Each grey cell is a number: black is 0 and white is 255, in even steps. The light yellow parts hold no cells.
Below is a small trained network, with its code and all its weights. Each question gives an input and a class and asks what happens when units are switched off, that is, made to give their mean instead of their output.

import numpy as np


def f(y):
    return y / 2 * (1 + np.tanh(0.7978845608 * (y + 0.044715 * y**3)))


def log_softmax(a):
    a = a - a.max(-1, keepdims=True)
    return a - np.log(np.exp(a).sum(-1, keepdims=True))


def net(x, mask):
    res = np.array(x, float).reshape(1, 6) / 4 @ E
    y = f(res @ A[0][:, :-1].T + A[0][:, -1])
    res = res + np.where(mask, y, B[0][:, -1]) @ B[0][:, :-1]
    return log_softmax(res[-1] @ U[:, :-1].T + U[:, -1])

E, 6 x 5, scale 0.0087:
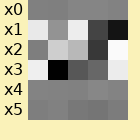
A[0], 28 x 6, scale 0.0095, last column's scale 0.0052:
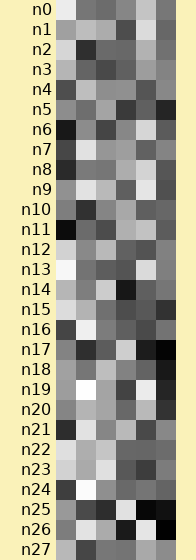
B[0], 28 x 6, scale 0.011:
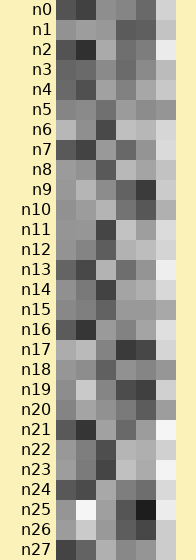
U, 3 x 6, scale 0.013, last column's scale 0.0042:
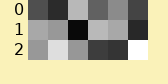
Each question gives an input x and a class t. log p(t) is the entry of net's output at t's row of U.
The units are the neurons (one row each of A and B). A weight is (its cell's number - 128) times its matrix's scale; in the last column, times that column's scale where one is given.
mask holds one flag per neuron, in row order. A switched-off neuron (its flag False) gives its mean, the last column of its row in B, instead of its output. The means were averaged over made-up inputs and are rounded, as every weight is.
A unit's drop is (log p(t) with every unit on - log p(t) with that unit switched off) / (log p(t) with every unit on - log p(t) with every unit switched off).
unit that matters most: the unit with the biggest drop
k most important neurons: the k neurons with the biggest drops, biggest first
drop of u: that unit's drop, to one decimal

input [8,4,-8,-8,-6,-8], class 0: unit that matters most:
n21
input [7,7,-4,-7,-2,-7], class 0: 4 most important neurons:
[n21, n16, n7, n4]
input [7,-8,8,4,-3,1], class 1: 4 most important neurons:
[n6, n11, n8, n25]
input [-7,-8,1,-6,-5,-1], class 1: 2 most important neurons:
[n6, n11]
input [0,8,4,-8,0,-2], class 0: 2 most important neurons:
[n24, n16]
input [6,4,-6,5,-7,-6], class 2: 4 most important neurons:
[n25, n17, n21, n16]
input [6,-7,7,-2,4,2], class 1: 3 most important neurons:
[n6, n11, n8]
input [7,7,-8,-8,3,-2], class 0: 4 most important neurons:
[n21, n16, n4, n7]
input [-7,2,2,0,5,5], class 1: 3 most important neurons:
[n25, n17, n10]
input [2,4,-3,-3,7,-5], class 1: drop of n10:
0.0
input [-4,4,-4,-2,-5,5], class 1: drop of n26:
0.1
